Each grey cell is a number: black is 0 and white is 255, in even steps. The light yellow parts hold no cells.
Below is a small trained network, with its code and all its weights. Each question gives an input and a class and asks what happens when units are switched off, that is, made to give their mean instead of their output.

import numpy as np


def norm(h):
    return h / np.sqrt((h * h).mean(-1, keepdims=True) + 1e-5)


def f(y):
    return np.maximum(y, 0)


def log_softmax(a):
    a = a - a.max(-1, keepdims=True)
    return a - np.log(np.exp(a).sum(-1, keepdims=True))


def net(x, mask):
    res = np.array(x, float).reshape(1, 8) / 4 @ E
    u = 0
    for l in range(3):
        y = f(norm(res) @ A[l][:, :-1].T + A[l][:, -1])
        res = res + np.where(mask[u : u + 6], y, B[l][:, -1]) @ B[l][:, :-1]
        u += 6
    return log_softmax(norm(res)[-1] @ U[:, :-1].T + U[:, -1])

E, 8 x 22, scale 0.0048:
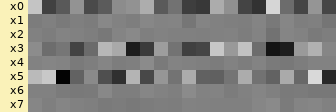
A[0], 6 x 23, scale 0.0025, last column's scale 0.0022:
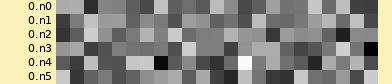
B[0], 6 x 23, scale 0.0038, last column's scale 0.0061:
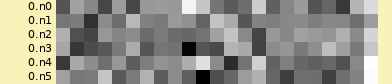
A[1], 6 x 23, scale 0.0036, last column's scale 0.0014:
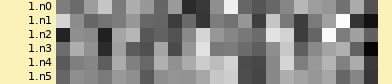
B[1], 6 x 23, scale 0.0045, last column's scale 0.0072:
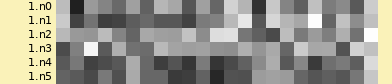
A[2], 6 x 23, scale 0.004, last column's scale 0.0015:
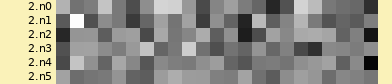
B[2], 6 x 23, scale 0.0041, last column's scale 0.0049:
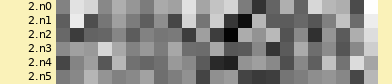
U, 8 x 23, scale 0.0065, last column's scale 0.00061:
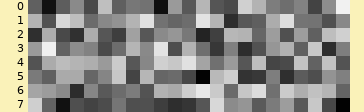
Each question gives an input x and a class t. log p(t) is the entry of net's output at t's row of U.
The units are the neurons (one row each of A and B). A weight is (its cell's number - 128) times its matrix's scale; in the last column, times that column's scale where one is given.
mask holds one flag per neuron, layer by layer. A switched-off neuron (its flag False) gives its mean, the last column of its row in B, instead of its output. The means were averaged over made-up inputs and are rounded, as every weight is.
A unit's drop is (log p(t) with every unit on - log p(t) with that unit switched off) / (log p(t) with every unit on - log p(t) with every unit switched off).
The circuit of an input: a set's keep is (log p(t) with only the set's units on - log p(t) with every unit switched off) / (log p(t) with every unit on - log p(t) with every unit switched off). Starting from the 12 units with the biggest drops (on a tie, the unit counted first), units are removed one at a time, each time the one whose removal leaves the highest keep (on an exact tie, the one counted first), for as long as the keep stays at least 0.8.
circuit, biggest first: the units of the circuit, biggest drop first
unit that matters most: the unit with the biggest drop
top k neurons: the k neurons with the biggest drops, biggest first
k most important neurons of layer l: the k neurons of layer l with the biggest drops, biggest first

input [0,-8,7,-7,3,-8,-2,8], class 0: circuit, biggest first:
(0.n5; 1.n5; 1.n2; 0.n2)
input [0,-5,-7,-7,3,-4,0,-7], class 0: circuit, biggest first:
(0.n5; 1.n5; 1.n4)
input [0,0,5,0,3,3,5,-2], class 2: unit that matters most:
0.n0
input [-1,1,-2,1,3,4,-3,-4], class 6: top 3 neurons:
(0.n3; 0.n4; 1.n2)
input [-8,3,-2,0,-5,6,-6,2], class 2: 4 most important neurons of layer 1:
(1.n4; 1.n0; 1.n3; 1.n5)
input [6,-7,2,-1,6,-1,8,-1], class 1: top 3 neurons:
(2.n0; 0.n4; 1.n4)
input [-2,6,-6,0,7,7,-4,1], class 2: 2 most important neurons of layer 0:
(0.n0; 0.n5)
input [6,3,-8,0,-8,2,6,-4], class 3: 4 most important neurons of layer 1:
(1.n4; 1.n0; 1.n5; 1.n1)
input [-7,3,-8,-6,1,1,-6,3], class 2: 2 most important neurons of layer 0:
(0.n3; 0.n5)
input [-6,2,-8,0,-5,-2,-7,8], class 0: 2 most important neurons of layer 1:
(1.n4; 1.n5)
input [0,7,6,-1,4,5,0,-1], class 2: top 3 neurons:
(0.n0; 0.n5; 1.n2)
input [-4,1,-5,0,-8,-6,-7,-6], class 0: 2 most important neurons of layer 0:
(0.n2; 0.n0)
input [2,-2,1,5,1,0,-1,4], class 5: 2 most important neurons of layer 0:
(0.n4; 0.n2)
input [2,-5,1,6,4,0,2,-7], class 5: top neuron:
(0.n4)
